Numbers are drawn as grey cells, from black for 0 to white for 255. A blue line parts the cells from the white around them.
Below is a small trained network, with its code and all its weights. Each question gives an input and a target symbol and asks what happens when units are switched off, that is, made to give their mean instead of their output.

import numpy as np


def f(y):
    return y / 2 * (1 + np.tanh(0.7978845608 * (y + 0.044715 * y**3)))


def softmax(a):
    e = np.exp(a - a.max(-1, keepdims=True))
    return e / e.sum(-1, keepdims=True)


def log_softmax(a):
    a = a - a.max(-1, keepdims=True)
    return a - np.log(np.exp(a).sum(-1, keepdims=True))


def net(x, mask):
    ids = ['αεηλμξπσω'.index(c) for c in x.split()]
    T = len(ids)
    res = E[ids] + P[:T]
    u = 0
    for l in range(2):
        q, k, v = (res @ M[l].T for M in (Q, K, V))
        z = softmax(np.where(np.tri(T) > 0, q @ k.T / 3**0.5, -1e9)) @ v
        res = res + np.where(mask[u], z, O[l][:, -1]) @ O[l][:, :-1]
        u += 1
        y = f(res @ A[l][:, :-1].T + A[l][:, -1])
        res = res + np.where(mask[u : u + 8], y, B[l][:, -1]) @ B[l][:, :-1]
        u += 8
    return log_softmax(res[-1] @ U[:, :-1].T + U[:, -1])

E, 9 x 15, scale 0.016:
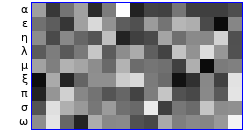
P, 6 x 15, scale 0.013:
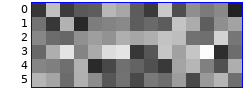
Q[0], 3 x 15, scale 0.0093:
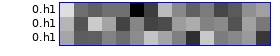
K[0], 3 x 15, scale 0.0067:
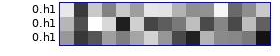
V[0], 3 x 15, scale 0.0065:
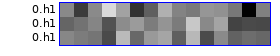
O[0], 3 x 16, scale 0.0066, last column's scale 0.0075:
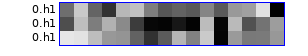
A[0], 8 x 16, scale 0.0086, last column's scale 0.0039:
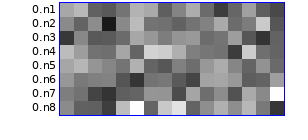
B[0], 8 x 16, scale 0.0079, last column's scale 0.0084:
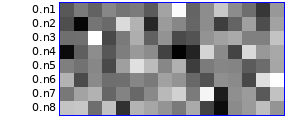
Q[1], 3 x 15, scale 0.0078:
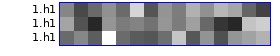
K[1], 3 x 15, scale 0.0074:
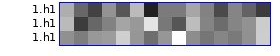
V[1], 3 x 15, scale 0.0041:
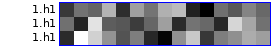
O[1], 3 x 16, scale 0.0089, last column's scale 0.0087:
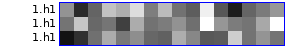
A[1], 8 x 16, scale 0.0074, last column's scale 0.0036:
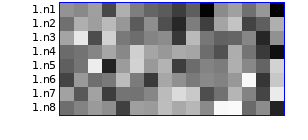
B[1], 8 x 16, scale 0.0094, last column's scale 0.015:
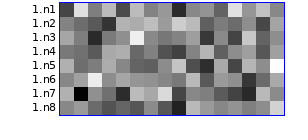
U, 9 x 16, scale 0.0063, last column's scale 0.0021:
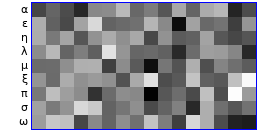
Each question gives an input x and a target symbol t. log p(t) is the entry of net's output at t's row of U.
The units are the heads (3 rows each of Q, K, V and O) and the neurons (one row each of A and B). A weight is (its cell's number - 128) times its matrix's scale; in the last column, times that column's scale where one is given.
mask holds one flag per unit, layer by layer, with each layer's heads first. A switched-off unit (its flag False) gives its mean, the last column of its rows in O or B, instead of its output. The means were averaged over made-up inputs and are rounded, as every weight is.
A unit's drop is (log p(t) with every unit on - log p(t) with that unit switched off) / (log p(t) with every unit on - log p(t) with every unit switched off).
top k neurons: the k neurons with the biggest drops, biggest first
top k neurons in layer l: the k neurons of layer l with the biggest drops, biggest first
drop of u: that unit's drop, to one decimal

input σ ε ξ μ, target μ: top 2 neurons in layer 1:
[1.n8, 1.n4]
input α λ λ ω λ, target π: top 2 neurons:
[0.n3, 1.n5]
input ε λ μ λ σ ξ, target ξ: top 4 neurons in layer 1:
[1.n8, 1.n5, 1.n4, 1.n6]
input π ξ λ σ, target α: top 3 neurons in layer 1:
[1.n4, 1.n2, 1.n8]
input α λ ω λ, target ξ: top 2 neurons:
[1.n5, 0.n1]
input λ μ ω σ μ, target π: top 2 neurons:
[1.n1, 1.n5]
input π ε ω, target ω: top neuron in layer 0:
[0.n4]
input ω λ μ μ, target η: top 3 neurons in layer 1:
[1.n2, 1.n7, 1.n5]
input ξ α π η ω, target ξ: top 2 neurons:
[0.n2, 1.n8]
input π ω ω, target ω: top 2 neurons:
[0.n4, 1.n6]
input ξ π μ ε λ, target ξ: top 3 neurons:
[0.n2, 1.n8, 1.n5]
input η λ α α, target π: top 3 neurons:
[0.n6, 1.n8, 0.n3]
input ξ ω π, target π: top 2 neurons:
[1.n5, 1.n7]
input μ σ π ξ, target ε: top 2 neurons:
[1.n5, 1.n2]
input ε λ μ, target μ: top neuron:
[0.n4]
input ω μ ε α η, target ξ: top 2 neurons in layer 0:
[0.n2, 0.n7]
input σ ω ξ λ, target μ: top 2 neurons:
[1.n8, 1.n5]
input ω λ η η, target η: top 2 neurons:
[1.n2, 1.n7]
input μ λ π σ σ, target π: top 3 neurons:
[1.n5, 1.n8, 0.n2]
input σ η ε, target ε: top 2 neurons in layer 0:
[0.n8, 0.n5]
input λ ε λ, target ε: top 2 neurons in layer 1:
[1.n3, 1.n8]
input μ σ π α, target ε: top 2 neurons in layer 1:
[1.n5, 1.n2]
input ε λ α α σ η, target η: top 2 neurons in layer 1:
[1.n7, 1.n5]
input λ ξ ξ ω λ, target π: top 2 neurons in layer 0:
[0.n4, 0.n6]
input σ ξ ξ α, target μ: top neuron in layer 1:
[1.n8]
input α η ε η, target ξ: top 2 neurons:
[1.n5, 0.n1]
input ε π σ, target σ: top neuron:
[1.n4]
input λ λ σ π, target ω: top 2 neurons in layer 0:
[0.n6, 0.n3]
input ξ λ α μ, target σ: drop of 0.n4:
0.1
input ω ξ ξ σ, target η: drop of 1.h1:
0.2
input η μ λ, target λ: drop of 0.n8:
1.2
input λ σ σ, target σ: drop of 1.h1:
0.3
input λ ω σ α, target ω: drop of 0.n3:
0.1
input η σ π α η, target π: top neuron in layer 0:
[0.n2]
